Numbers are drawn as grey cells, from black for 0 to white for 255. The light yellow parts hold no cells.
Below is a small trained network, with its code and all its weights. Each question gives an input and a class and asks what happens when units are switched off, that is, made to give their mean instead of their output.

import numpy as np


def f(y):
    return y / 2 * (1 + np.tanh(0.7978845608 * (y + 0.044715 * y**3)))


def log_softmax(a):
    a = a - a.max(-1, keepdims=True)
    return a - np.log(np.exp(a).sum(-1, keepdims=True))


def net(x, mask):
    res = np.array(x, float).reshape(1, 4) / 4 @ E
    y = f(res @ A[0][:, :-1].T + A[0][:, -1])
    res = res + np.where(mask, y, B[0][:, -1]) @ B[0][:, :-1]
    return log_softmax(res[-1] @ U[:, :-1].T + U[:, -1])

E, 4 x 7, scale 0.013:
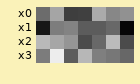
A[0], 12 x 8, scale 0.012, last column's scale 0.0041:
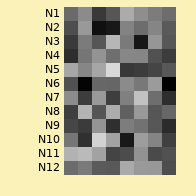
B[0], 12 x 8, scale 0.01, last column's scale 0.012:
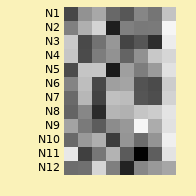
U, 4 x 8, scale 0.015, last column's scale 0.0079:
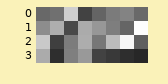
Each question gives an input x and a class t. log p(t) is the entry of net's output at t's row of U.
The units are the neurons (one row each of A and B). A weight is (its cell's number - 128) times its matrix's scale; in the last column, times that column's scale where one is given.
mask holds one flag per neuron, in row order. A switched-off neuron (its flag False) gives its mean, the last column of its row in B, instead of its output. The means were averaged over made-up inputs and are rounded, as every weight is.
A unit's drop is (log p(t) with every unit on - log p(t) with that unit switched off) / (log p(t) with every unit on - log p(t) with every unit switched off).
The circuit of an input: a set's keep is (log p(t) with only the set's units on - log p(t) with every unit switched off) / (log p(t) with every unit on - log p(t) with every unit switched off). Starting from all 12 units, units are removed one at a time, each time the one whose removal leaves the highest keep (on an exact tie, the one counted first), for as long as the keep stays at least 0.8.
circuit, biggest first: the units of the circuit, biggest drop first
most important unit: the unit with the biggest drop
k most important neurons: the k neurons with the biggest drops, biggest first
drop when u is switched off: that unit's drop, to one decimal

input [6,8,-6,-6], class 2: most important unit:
N9
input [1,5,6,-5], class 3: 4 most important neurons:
(N11 N8 N7 N5)
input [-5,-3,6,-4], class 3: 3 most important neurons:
(N11 N2 N7)
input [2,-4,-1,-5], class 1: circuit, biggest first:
(N6 N4)
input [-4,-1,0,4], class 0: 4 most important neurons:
(N5 N7 N6 N9)
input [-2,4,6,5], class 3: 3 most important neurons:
(N11 N9 N7)
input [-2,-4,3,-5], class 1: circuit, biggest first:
(N7 N4)
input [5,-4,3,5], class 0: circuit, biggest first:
(N7 N8 N9)
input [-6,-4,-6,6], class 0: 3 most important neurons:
(N5 N11 N7)
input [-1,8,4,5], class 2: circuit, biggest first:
(N8 N4)
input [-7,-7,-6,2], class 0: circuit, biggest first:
(N5 N8)
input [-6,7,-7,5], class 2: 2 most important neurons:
(N8 N4)
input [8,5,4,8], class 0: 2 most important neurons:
(N2 N1)
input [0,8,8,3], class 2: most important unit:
N8
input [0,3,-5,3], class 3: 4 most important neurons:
(N3 N9 N7 N6)
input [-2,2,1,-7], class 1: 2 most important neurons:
(N7 N6)
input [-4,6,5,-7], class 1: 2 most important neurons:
(N7 N9)
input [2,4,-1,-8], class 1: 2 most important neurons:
(N6 N7)
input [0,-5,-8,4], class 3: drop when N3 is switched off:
0.5
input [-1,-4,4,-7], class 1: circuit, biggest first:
(N7)
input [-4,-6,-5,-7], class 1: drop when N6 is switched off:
0.5
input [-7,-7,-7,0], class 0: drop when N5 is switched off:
0.3
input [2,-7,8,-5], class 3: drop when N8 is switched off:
0.3
